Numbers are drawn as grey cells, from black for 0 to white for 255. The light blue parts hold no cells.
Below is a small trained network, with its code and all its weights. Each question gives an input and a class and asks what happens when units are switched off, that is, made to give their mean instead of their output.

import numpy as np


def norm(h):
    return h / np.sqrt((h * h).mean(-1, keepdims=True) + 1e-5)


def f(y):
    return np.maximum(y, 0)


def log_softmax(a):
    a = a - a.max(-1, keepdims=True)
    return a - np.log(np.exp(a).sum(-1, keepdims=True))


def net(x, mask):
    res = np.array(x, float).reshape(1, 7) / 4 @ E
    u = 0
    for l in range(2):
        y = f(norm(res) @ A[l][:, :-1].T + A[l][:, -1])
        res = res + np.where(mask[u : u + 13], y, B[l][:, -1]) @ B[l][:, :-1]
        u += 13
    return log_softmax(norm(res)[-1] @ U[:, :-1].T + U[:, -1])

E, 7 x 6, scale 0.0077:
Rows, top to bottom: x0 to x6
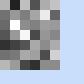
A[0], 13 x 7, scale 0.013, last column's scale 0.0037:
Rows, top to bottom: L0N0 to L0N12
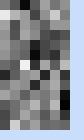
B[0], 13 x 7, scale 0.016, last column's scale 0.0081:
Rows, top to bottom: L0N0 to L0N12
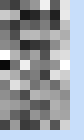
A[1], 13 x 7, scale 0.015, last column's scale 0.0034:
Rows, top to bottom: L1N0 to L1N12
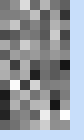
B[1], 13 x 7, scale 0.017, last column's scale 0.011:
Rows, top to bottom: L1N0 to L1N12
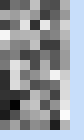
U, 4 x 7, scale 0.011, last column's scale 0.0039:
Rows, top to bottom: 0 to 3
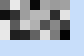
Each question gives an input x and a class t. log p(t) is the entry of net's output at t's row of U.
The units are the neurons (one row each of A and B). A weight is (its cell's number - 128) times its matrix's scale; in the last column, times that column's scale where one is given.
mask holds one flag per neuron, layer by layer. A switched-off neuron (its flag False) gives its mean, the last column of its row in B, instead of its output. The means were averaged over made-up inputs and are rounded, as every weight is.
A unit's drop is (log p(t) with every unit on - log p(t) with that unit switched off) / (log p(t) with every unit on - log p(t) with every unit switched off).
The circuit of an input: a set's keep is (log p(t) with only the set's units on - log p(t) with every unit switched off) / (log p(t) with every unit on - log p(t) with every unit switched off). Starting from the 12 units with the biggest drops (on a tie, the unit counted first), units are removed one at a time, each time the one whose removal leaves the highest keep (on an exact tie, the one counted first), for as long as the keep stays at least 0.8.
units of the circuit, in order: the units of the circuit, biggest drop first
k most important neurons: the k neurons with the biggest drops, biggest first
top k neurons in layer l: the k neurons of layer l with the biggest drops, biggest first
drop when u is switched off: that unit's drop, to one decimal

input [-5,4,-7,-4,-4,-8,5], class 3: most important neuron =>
(L0N5)
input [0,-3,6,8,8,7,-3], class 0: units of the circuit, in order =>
(L0N7 L1N10)
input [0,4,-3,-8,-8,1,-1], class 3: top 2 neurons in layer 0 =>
(L0N6 L0N12)
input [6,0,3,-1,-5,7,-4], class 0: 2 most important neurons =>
(L0N1 L0N0)
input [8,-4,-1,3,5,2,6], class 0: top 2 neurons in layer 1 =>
(L1N7 L1N10)
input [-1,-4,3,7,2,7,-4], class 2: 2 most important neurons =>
(L0N7 L0N1)
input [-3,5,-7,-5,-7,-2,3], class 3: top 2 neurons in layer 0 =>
(L0N5 L0N0)
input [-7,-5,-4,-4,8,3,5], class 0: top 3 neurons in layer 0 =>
(L0N7 L0N6 L0N2)
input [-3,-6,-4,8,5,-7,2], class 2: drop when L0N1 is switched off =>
0.1
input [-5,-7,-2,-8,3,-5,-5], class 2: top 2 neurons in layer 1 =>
(L1N11 L1N9)
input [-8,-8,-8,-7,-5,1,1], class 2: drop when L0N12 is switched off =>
0.2
